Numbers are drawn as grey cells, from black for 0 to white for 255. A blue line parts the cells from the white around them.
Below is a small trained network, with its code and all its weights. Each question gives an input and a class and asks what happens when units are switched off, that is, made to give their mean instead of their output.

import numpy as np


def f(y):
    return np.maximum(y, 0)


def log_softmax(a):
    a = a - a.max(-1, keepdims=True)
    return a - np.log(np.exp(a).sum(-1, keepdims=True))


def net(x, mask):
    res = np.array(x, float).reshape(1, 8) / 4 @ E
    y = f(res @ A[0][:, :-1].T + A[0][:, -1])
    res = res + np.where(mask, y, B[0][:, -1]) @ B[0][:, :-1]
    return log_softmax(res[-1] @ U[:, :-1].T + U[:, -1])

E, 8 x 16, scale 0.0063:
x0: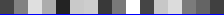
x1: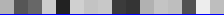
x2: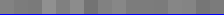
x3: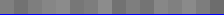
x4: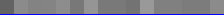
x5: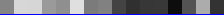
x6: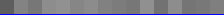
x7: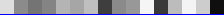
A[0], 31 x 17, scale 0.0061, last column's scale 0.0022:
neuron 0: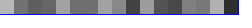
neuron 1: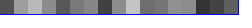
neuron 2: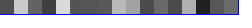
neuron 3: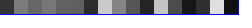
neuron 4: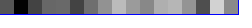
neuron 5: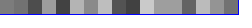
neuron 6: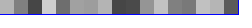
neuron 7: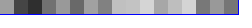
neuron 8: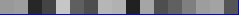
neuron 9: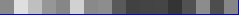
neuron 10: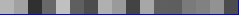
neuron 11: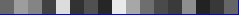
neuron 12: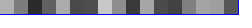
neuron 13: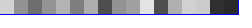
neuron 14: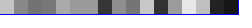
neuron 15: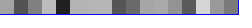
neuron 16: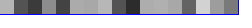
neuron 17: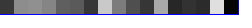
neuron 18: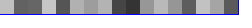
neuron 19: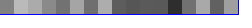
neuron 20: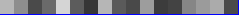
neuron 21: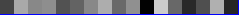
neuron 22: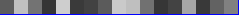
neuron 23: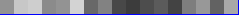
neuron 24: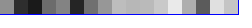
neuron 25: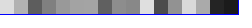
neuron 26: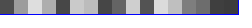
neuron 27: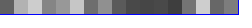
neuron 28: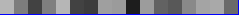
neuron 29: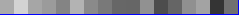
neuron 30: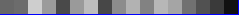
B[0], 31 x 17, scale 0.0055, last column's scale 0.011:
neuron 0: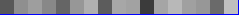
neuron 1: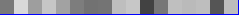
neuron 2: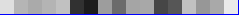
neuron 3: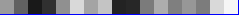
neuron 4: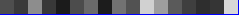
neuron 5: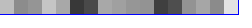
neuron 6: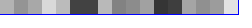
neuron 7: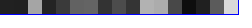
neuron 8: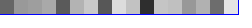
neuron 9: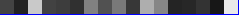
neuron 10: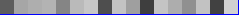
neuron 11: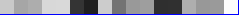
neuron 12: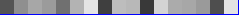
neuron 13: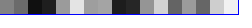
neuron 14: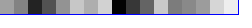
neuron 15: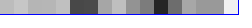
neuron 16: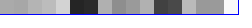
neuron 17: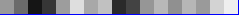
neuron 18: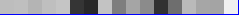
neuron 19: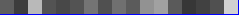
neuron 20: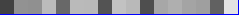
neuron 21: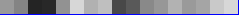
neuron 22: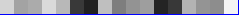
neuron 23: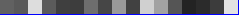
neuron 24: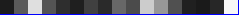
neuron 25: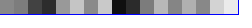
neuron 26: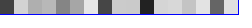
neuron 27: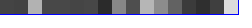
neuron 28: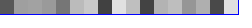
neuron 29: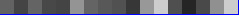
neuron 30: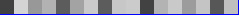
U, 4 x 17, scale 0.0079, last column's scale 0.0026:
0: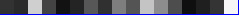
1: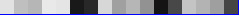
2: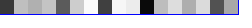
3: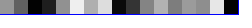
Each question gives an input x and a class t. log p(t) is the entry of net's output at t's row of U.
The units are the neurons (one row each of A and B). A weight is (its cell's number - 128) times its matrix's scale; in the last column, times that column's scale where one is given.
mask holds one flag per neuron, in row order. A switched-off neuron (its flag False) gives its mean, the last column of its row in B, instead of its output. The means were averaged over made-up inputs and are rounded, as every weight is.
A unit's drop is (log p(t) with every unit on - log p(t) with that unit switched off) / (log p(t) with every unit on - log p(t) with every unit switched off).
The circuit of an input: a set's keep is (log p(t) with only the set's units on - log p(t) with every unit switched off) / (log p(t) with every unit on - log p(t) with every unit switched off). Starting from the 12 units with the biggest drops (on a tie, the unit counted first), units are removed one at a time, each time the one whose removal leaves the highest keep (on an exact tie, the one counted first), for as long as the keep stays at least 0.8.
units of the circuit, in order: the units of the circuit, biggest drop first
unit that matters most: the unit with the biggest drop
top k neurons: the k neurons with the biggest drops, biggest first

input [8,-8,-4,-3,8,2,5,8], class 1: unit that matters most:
neuron 11
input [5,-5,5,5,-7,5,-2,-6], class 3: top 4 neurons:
[neuron 21; neuron 17; neuron 3; neuron 24]
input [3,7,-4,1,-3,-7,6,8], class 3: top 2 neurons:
[neuron 13; neuron 25]
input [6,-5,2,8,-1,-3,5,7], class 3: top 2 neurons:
[neuron 13; neuron 14]
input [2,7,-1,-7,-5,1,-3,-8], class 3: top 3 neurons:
[neuron 3; neuron 21; neuron 17]
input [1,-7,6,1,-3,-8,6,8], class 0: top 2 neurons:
[neuron 24; neuron 7]
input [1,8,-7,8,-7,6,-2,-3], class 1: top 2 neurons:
[neuron 18; neuron 15]
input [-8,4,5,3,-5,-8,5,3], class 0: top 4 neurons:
[neuron 24; neuron 7; neuron 4; neuron 26]
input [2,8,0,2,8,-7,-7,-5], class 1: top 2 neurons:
[neuron 15; neuron 18]
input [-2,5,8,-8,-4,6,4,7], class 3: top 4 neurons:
[neuron 14; neuron 25; neuron 13; neuron 24]
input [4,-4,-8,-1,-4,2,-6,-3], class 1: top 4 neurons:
[neuron 12; neuron 8; neuron 28; neuron 20]
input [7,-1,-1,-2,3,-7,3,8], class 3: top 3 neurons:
[neuron 13; neuron 14; neuron 25]
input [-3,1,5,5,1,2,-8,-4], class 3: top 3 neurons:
[neuron 3; neuron 17; neuron 26]
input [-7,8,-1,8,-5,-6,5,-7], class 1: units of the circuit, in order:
[neuron 16]
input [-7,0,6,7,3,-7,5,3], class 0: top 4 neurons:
[neuron 24; neuron 7; neuron 4; neuron 26]
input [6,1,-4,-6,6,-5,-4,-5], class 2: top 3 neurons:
[neuron 26; neuron 30; neuron 9]
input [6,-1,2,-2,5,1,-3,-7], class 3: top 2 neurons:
[neuron 3; neuron 21]
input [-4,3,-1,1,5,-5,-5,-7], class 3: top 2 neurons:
[neuron 3; neuron 17]
